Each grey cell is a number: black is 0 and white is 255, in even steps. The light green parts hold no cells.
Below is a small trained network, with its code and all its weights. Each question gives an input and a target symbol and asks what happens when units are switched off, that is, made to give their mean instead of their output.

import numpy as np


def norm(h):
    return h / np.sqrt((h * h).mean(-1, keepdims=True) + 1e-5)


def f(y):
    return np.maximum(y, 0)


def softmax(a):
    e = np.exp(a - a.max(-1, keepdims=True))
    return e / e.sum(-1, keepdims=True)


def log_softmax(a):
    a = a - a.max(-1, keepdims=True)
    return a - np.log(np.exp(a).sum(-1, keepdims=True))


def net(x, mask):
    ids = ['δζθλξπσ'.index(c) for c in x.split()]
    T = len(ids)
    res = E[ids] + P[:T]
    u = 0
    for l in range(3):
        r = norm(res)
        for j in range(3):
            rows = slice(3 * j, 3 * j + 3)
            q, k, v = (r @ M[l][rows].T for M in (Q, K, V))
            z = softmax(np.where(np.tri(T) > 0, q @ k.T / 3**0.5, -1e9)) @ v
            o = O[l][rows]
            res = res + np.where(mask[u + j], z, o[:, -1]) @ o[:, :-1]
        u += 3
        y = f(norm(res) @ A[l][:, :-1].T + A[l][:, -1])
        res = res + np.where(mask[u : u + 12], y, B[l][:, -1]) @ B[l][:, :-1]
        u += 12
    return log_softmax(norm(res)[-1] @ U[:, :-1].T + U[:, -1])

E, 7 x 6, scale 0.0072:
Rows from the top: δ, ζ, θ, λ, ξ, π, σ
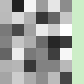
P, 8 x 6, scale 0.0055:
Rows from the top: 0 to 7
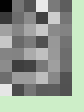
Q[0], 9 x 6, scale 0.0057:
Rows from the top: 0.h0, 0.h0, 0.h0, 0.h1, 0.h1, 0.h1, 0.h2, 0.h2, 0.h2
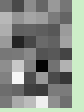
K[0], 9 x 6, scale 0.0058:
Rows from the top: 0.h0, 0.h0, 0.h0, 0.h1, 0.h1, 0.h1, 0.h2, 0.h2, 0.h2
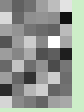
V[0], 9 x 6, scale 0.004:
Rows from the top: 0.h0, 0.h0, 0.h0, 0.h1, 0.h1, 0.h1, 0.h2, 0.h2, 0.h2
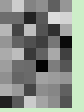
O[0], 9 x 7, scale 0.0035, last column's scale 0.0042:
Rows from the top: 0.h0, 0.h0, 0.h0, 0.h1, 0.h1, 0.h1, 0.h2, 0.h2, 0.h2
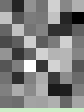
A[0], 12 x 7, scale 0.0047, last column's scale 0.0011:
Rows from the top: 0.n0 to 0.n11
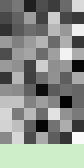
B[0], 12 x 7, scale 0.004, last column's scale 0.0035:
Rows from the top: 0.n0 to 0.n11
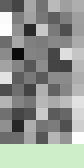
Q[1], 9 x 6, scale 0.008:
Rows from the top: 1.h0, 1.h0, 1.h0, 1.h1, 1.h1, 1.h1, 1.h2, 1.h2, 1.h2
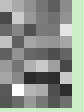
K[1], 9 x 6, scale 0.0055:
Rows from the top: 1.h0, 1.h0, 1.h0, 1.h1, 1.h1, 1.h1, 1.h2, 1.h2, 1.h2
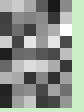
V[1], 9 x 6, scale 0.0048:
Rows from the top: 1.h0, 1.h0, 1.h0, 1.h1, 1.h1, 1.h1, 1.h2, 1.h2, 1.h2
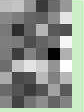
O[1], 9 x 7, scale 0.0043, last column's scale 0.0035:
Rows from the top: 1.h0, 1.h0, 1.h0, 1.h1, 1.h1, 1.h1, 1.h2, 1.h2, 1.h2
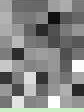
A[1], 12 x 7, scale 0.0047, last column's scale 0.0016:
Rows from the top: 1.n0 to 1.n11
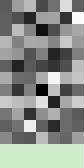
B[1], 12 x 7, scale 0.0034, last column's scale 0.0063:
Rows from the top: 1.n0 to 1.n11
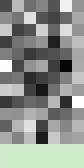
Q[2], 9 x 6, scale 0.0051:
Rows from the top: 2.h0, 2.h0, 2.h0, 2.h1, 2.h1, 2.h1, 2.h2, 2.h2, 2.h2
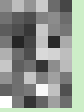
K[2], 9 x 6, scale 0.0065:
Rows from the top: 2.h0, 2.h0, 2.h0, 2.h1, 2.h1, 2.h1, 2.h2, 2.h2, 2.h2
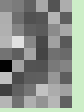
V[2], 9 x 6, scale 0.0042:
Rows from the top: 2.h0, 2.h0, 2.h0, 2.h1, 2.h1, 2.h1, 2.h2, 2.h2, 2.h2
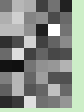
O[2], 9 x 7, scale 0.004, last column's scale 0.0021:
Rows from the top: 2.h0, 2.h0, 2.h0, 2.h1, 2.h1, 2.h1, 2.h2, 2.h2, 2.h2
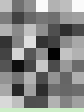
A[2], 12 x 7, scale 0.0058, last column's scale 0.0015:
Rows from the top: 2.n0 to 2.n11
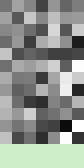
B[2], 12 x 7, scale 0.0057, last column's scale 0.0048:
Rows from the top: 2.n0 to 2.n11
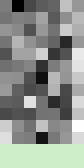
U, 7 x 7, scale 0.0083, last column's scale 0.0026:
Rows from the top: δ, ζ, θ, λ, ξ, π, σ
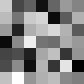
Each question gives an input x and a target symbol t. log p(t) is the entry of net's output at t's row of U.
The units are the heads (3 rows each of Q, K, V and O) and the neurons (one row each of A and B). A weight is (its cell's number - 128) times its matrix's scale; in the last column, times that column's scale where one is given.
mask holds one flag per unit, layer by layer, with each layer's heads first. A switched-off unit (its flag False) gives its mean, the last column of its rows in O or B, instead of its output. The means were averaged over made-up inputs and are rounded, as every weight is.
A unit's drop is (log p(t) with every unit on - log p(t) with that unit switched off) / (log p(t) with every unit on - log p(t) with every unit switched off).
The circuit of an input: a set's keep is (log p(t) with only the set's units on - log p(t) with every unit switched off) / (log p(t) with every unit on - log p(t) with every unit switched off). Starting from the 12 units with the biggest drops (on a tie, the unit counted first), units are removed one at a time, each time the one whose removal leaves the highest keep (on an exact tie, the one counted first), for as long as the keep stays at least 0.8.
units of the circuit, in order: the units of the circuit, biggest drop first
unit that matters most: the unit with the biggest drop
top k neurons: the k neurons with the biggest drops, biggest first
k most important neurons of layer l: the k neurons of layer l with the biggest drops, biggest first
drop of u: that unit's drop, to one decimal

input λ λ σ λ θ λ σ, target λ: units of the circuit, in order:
(0.h1; 2.n5)
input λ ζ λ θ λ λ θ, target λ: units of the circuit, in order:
(2.h1; 2.n10)
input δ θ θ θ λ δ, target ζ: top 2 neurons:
(0.n9; 2.n8)
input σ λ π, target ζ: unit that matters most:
0.h1
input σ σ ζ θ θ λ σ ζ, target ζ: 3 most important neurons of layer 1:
(1.n5; 1.n11; 1.n6)
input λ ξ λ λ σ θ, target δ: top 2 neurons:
(1.n11; 1.n5)
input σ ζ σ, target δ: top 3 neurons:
(2.n4; 2.n5; 1.n6)
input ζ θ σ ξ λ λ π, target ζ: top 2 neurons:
(0.n5; 2.n8)
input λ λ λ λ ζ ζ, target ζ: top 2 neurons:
(1.n5; 2.n4)
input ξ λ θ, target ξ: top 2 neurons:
(2.n11; 2.n8)
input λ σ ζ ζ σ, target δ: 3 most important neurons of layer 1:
(1.n6; 1.n5; 1.n2)
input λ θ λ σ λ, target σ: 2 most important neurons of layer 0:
(0.n8; 0.n10)
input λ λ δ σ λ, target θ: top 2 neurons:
(1.n8; 2.n4)
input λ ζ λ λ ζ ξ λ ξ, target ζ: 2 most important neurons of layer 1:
(1.n5; 1.n8)
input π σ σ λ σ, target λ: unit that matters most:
1.h1
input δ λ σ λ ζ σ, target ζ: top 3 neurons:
(0.n9; 1.n6; 1.n10)
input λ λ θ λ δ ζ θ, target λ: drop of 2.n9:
0.2
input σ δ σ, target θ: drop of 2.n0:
-0.1
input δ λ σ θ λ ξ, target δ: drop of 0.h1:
0.1
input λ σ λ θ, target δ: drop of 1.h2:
0.0
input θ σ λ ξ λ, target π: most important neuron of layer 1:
(1.n8)
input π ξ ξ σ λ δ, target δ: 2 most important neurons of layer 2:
(2.n6; 2.n11)
